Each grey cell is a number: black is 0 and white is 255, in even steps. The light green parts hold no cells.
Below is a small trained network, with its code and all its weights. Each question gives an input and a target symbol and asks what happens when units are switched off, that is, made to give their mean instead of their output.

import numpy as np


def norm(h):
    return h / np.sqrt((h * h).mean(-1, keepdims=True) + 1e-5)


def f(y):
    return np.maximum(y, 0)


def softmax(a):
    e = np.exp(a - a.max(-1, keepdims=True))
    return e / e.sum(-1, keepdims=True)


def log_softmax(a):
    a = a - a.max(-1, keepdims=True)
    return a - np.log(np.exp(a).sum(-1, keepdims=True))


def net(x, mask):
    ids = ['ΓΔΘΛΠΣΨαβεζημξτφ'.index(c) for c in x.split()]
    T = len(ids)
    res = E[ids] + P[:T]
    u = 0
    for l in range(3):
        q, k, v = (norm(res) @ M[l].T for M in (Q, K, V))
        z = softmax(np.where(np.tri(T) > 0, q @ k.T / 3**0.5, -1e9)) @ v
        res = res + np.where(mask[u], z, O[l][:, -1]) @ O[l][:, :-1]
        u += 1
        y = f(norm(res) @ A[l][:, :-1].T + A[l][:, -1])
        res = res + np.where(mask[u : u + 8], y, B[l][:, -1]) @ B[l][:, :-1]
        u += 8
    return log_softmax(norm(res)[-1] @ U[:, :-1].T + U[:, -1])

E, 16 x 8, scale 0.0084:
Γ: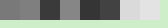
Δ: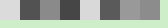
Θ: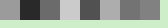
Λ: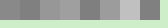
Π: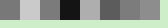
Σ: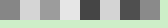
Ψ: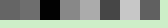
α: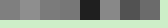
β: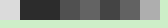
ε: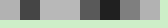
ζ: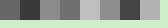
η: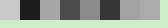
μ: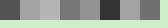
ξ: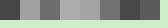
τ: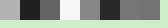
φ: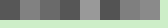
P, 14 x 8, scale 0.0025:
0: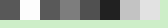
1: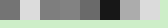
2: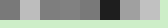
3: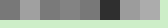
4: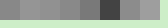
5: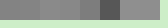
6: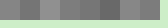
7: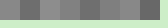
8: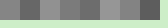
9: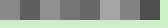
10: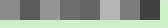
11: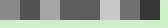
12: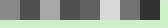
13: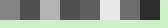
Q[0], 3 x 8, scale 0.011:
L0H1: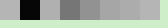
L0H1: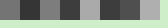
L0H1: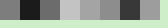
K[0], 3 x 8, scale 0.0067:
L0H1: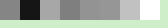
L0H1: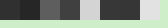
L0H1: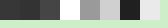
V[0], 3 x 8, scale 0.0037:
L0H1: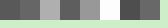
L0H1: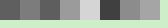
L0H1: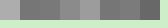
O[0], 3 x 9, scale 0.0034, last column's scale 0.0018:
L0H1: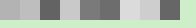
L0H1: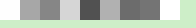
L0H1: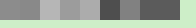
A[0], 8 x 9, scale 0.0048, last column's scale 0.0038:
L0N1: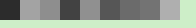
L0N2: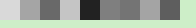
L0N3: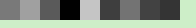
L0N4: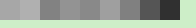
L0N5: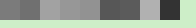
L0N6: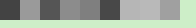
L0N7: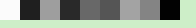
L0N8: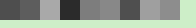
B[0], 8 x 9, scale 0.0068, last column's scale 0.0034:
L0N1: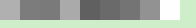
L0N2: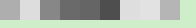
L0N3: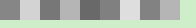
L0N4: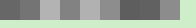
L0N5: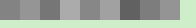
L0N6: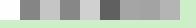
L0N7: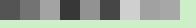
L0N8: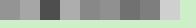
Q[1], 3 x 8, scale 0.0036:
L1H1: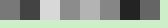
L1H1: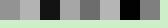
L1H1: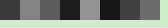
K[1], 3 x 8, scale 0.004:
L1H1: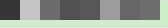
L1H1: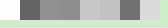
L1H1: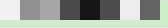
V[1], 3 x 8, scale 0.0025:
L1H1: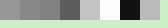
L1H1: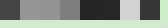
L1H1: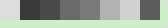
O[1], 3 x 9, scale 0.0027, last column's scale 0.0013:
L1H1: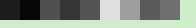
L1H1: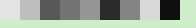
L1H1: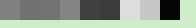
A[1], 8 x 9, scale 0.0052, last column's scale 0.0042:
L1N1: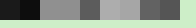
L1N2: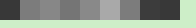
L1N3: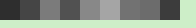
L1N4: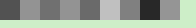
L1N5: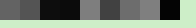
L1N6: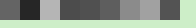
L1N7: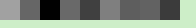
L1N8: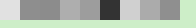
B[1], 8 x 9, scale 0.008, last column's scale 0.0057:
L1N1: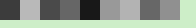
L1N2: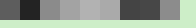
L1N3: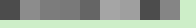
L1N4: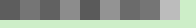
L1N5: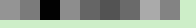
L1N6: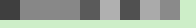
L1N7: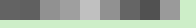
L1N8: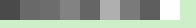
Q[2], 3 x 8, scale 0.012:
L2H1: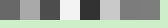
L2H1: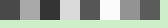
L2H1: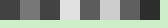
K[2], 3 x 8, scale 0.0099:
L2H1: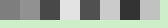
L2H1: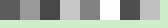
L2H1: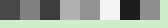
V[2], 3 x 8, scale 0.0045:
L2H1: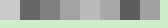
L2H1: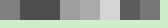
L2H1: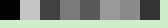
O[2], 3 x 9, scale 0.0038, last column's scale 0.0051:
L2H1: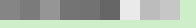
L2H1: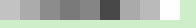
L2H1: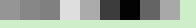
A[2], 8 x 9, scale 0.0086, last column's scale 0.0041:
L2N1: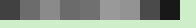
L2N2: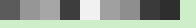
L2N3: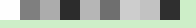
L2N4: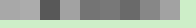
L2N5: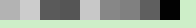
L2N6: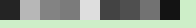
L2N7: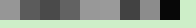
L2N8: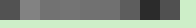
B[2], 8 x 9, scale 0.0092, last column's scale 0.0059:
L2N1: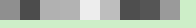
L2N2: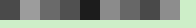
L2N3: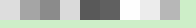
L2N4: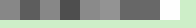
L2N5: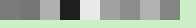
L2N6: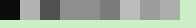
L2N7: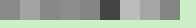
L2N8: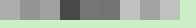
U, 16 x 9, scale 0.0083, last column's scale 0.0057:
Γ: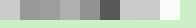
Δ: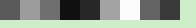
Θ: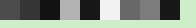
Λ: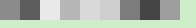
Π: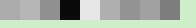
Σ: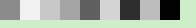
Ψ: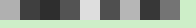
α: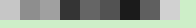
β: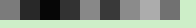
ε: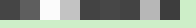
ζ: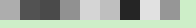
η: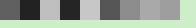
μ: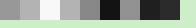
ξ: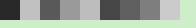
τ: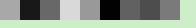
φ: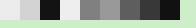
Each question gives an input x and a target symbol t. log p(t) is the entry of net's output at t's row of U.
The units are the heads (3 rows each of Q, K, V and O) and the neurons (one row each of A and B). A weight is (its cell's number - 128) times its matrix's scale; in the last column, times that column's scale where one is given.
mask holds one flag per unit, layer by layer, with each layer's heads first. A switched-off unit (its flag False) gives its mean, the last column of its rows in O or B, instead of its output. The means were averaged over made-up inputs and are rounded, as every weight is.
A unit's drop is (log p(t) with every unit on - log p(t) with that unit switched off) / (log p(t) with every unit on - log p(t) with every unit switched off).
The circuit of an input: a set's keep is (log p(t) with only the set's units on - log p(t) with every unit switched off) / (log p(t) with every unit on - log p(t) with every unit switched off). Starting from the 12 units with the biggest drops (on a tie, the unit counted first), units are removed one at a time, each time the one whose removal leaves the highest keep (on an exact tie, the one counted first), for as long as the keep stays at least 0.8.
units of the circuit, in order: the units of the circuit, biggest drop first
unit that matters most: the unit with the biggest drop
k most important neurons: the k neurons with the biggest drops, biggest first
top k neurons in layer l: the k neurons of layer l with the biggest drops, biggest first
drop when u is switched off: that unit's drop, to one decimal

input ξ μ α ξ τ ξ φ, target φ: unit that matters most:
L0N3
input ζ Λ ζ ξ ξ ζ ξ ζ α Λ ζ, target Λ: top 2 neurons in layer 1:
[L1N3, L1N2]
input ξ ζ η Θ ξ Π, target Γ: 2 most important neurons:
[L2N3, L0N5]
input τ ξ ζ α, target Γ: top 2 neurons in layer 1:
[L1N8, L1N4]
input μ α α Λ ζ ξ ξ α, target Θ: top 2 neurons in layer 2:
[L2N8, L2N3]
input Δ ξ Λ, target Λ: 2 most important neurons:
[L1N8, L2N1]
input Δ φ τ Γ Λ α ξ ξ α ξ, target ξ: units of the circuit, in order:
[L2N6, L2H1]
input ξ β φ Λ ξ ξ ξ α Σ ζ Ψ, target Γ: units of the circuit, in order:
[L0N6, L2N3]
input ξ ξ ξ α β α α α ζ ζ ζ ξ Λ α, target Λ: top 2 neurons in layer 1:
[L1N7, L1N2]
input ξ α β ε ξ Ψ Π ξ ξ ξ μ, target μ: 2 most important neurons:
[L0N1, L2N3]
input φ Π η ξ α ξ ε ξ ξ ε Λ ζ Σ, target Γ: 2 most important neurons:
[L0N2, L1N8]
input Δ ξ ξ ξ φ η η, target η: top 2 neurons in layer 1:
[L1N6, L1N8]
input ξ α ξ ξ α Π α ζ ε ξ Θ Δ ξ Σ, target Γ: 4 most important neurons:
[L0N2, L0N5, L1N8, L0N8]
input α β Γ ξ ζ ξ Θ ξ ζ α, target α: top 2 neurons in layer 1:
[L1N8, L1N1]
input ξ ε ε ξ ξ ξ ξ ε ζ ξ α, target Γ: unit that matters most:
L2H1
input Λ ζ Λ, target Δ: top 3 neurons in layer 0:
[L0N2, L0N3, L0N7]
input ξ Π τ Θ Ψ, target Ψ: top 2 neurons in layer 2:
[L2N3, L2N5]
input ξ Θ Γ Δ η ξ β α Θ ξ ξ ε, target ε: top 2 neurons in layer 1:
[L1N6, L1N8]
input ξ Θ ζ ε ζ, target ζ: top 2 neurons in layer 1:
[L1N1, L1N8]
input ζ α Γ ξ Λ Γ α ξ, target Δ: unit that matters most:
L0N6
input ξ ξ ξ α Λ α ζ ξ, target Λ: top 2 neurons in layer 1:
[L1N2, L1N4]
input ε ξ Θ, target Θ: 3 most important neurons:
[L1N8, L2N3, L0N2]
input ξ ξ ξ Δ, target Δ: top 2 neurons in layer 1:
[L1N8, L1N4]
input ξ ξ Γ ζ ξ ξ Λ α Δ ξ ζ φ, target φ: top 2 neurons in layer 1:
[L1N8, L1N1]
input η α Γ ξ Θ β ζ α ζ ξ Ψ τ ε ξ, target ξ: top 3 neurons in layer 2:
[L2N6, L2N3, L2N8]
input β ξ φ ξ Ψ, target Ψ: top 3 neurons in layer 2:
[L2N3, L2N5, L2N6]
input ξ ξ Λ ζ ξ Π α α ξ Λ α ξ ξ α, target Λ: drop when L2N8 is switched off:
0.0
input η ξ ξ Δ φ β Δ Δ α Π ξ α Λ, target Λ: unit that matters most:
L2N1
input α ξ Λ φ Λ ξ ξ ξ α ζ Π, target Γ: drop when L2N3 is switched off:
0.3
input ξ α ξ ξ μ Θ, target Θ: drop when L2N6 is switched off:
-0.1
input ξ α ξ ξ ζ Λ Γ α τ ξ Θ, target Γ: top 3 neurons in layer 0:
[L0N2, L0N5, L0N8]
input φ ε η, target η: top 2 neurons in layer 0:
[L0N7, L0N6]
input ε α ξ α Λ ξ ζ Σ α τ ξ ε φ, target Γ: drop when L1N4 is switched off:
0.1
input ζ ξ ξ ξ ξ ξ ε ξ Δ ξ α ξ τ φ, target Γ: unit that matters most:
L0N6
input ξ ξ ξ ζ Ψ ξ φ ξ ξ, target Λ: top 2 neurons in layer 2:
[L2N1, L2N3]
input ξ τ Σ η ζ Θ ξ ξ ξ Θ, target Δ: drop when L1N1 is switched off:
0.6
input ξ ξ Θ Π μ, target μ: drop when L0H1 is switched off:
0.1
